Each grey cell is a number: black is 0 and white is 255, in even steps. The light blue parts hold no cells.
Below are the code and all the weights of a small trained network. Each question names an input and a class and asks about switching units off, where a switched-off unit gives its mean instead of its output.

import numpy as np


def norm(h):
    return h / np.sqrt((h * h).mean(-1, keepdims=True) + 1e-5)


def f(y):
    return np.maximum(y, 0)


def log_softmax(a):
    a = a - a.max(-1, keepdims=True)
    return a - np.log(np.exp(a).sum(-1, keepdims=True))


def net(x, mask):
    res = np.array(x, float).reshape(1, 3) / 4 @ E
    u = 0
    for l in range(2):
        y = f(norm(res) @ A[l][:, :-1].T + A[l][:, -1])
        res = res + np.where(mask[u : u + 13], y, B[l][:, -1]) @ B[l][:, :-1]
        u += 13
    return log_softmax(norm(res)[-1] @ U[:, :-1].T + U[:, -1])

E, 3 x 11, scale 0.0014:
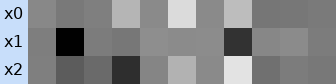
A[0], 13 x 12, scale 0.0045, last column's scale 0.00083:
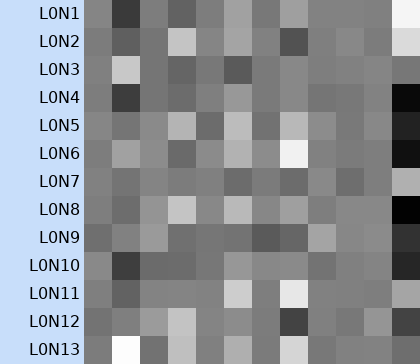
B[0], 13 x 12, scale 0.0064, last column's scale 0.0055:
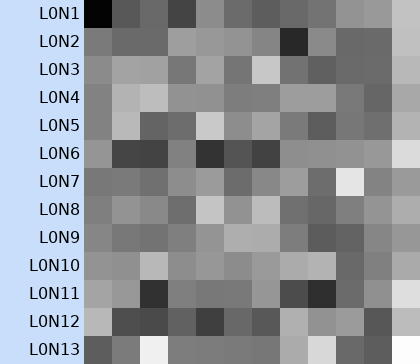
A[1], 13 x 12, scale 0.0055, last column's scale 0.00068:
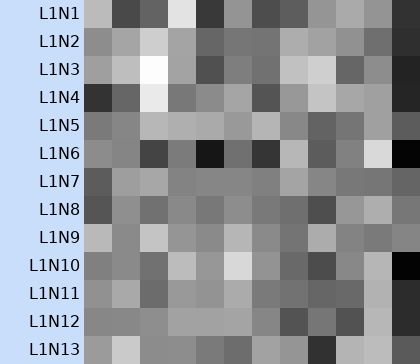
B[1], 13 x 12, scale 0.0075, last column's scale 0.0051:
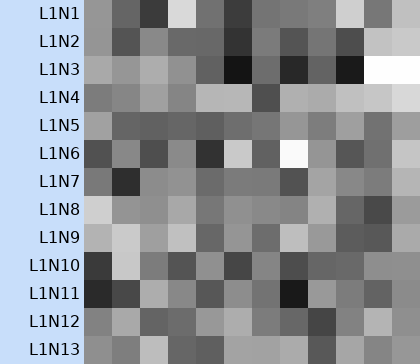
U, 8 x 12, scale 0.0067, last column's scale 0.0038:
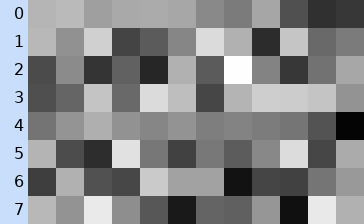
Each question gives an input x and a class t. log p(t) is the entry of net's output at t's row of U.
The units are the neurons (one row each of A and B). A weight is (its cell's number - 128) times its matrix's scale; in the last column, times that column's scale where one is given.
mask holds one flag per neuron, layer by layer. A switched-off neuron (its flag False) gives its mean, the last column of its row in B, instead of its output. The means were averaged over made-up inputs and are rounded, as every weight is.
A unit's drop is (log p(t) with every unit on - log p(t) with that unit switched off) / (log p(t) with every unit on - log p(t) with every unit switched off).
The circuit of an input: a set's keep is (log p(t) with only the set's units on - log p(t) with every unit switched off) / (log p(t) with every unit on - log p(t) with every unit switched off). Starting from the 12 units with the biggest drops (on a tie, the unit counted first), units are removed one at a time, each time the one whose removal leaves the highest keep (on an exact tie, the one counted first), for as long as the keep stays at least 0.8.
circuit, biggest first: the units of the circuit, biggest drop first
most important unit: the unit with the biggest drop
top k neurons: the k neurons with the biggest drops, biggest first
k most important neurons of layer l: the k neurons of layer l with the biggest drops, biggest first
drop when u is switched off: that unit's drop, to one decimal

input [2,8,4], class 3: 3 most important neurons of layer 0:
[L0N1 L0N10 L0N4]
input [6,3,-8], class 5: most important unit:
L0N12
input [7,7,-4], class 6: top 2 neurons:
[L0N13 L0N6]
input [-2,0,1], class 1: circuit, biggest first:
[L0N13 L0N6 L1N3 L1N13]
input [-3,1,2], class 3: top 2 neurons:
[L0N11 L0N13]
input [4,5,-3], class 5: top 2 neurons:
[L0N12 L0N13]
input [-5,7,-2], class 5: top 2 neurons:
[L0N13 L1N3]
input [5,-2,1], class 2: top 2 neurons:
[L0N11 L0N6]
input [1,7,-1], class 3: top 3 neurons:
[L0N11 L0N6 L0N1]
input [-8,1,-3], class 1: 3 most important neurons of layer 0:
[L0N13 L0N6 L0N2]
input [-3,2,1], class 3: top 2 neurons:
[L0N11 L0N13]
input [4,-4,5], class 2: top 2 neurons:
[L0N6 L0N11]
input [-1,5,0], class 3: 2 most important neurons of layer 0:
[L0N11 L0N13]
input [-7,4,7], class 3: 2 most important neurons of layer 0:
[L0N1 L0N13]
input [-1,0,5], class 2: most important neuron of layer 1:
[L1N6]
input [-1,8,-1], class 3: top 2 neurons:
[L0N11 L0N6]
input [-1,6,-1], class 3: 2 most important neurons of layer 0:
[L0N11 L0N6]
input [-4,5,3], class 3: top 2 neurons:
[L0N1 L0N13]
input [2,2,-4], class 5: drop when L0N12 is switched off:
0.1
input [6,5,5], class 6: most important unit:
L0N11
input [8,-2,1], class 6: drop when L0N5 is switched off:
0.9
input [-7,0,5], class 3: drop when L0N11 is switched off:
1.0
